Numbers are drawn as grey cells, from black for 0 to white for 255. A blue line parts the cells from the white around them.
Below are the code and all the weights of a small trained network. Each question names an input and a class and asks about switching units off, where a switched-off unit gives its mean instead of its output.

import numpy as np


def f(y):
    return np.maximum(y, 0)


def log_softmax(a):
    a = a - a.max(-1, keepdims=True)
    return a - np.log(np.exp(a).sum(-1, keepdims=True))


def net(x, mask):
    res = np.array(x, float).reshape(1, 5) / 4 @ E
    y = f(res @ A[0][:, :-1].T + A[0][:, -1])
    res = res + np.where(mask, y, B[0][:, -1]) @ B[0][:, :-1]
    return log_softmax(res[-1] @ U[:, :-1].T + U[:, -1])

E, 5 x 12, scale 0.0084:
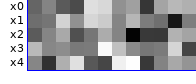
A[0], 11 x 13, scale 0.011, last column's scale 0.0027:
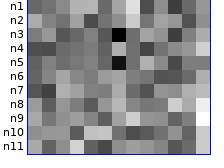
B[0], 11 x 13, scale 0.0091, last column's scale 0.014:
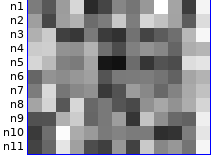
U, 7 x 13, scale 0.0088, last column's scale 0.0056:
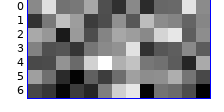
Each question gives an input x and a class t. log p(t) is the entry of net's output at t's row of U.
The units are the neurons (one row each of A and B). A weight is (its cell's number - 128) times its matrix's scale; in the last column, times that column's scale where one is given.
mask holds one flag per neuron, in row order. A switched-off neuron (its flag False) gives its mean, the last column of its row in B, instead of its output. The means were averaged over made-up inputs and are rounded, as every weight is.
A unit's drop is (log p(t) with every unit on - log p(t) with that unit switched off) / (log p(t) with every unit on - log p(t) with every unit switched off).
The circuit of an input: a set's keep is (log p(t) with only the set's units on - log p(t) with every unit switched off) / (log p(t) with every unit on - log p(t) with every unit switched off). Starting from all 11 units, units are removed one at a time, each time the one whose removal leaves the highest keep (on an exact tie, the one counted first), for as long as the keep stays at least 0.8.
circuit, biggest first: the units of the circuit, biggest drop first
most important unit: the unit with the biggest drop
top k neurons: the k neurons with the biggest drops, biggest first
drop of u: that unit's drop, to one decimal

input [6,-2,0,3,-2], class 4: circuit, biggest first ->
(n5, n3, n11, n1)
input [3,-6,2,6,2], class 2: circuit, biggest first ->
(n5, n11)
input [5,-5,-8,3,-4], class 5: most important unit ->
n1
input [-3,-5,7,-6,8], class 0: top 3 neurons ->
(n4, n7, n1)
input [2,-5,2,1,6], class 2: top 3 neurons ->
(n5, n10, n3)
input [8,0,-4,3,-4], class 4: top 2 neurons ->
(n5, n3)
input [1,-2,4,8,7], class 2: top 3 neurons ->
(n5, n2, n3)
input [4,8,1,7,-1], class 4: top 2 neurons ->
(n11, n5)
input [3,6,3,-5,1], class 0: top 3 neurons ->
(n11, n9, n2)
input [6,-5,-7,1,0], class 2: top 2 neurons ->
(n10, n11)
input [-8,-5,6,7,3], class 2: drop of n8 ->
0.2
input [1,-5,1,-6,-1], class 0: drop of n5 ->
0.0
